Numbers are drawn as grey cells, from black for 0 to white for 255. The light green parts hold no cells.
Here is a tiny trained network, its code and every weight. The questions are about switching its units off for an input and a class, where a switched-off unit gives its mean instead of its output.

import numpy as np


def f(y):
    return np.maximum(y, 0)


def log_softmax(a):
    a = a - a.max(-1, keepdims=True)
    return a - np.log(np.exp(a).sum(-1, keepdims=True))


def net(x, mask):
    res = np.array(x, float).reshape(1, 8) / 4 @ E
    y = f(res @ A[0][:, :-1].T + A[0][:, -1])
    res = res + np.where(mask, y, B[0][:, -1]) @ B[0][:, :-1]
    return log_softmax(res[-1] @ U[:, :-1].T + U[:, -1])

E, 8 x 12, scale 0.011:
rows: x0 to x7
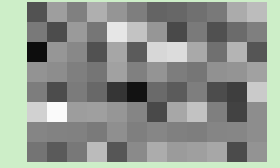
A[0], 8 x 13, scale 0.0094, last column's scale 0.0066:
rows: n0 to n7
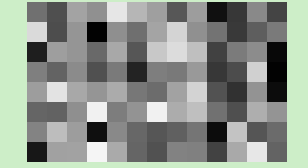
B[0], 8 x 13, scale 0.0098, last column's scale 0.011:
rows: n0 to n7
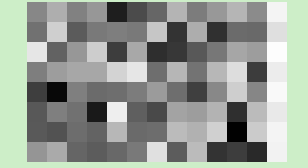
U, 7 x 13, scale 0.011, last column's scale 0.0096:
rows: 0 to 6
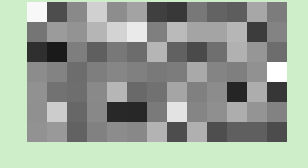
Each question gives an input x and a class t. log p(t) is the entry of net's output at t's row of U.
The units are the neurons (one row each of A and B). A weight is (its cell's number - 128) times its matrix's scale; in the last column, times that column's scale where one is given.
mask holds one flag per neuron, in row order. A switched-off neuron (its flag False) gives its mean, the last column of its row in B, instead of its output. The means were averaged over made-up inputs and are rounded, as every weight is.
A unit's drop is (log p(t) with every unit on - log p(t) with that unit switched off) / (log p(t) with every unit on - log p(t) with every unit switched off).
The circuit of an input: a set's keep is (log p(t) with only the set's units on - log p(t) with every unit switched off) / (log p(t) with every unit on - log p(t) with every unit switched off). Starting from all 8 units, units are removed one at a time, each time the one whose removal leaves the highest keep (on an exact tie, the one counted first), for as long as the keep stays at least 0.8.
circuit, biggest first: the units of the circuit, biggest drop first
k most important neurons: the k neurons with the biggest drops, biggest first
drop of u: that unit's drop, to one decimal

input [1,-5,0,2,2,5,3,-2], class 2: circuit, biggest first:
n4, n0
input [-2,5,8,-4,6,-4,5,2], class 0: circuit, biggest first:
n2
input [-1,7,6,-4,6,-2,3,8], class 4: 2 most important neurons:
n5, n4
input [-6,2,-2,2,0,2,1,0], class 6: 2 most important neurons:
n1, n2
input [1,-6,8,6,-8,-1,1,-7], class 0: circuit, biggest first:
n2, n3
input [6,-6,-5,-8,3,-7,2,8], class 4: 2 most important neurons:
n4, n5
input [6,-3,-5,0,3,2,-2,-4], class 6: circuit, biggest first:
n2, n7
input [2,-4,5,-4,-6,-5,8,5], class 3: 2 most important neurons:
n3, n4
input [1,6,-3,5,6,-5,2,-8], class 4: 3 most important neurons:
n6, n4, n2
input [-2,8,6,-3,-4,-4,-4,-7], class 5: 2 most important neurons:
n0, n5
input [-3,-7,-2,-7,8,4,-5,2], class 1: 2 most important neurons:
n3, n0
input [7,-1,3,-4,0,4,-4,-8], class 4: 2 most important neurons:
n6, n1
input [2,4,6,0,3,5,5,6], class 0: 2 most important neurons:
n2, n6
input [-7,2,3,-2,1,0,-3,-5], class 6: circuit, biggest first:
n1
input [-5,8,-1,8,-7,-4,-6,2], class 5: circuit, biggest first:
n0, n3
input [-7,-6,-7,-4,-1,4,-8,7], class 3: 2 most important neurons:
n2, n0
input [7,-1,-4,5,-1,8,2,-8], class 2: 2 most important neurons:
n4, n5
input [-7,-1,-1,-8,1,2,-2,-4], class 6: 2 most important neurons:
n1, n5
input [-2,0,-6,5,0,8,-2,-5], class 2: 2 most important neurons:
n4, n2
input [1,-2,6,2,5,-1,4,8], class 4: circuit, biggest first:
n5
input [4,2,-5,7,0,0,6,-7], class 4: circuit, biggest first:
n2, n6
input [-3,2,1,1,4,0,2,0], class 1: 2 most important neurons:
n3, n7
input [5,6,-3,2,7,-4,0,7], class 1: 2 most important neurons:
n3, n6
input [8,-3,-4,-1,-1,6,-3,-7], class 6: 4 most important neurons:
n7, n5, n2, n0
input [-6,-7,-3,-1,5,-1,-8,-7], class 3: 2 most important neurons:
n0, n5
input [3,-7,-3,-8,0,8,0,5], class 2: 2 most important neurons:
n4, n0
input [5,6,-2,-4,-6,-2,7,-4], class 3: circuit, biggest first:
n3
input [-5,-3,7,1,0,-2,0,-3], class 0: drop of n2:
0.8
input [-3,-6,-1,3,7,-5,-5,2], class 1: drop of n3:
0.7
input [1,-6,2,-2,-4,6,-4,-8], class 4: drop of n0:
0.2
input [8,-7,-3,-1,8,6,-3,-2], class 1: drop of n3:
0.8
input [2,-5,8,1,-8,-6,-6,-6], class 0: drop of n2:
0.7
